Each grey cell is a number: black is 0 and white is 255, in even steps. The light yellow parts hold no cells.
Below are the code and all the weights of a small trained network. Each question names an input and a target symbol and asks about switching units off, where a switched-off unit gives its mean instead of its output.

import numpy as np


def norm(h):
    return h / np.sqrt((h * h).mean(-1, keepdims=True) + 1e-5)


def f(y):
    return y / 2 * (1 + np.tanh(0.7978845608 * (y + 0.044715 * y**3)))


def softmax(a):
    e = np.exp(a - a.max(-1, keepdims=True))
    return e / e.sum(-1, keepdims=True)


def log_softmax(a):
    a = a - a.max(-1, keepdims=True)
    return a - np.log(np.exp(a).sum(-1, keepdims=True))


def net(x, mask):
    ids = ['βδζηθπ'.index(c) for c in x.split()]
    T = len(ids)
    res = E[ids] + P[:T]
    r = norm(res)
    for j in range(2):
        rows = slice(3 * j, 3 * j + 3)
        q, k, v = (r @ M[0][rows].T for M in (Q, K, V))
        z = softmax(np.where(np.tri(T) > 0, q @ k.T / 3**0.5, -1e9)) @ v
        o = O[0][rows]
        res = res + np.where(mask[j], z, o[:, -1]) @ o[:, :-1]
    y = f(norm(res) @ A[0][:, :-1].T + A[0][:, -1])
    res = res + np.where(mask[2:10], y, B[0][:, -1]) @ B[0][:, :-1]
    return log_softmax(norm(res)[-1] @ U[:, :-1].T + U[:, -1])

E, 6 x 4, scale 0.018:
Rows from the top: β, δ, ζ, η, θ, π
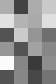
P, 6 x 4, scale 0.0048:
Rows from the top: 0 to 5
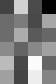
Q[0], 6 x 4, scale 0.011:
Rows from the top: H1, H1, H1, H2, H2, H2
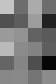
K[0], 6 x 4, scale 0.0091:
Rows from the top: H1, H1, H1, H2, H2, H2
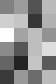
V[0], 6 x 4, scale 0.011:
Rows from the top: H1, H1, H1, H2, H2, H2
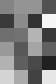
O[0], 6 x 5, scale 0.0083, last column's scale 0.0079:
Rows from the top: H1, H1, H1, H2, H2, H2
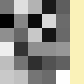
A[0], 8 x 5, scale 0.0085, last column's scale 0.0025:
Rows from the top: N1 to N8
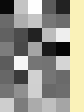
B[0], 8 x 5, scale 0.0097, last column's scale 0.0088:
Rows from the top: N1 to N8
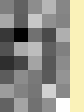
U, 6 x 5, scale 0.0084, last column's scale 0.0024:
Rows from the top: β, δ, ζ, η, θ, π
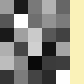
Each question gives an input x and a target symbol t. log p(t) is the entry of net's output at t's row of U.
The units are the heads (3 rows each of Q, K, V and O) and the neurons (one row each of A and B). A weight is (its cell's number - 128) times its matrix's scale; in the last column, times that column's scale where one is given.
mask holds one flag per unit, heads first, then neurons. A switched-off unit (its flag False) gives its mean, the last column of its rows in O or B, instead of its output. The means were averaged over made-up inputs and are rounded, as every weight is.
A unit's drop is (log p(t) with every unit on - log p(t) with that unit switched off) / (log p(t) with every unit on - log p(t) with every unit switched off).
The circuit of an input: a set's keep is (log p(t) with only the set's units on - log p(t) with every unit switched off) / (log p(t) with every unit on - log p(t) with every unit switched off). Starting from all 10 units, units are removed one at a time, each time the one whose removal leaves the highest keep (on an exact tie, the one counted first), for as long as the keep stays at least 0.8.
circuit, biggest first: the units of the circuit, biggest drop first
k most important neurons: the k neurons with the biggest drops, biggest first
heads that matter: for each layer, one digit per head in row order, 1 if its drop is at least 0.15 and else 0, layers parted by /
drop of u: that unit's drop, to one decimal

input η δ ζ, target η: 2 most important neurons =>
N8, N2
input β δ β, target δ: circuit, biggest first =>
H2
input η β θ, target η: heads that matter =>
10
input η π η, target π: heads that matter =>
00
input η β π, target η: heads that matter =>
10
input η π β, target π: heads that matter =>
11
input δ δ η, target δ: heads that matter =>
01
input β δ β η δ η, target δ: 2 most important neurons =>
N3, N8
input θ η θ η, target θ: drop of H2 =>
0.5
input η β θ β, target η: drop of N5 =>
-0.1
